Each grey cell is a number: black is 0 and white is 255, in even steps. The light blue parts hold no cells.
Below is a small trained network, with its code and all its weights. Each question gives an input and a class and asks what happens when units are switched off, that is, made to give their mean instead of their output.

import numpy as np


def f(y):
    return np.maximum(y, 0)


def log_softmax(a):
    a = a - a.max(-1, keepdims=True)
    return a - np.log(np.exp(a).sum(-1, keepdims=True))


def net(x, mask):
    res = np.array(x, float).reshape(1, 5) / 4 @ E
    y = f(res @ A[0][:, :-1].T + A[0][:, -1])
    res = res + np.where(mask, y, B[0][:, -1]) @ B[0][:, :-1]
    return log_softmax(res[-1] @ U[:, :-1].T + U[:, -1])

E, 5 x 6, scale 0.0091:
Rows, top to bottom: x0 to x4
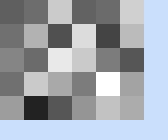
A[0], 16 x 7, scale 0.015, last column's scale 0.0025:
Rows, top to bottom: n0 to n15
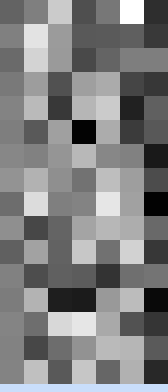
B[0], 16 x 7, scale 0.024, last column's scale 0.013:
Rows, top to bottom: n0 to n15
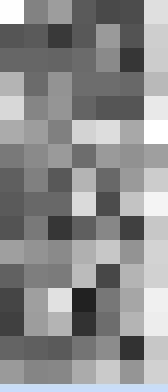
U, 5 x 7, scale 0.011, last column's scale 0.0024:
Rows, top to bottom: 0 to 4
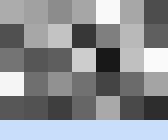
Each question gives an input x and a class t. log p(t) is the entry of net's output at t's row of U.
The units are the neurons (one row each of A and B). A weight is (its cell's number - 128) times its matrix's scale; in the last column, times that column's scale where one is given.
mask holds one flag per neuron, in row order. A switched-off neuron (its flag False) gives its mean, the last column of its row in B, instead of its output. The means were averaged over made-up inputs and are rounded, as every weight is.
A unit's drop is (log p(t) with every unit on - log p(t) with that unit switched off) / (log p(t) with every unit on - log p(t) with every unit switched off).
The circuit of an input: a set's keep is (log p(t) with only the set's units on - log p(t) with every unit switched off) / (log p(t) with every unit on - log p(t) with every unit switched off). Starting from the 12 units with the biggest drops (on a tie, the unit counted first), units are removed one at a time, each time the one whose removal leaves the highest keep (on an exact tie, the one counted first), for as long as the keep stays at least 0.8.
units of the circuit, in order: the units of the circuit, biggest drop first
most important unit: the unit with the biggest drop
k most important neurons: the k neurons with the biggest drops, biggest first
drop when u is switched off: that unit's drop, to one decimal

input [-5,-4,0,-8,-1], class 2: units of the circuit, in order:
n11
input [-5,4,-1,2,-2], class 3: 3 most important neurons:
n4, n5, n3
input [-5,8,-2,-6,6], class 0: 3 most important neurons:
n15, n10, n8
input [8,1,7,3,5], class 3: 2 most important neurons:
n0, n12
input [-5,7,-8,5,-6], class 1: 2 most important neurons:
n12, n5
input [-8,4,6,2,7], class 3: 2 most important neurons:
n4, n12
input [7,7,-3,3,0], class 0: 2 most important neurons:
n10, n15
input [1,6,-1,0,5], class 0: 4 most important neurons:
n10, n15, n1, n2
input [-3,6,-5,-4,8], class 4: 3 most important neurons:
n9, n5, n14
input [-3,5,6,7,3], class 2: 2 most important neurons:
n8, n12
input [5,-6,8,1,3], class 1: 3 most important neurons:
n13, n10, n15
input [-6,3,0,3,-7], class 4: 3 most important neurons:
n1, n0, n2
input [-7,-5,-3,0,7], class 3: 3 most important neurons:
n4, n1, n3
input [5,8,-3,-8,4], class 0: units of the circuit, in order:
n10
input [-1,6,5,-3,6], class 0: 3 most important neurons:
n10, n12, n1
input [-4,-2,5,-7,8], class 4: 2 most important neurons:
n8, n9
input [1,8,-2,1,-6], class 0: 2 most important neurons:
n15, n10
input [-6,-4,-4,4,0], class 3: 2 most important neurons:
n4, n13
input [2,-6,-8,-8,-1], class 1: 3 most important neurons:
n12, n8, n7
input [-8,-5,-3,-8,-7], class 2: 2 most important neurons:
n11, n0
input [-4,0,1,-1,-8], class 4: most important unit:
n1
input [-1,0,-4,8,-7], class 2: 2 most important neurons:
n8, n7
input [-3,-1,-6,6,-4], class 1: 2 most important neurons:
n12, n11
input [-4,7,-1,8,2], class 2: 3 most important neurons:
n8, n5, n7
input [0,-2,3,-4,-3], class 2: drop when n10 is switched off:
0.1
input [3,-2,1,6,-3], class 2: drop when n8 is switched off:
0.2
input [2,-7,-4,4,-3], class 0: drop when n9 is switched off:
0.0
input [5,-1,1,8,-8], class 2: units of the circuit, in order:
n8
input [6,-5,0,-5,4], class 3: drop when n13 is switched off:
0.1
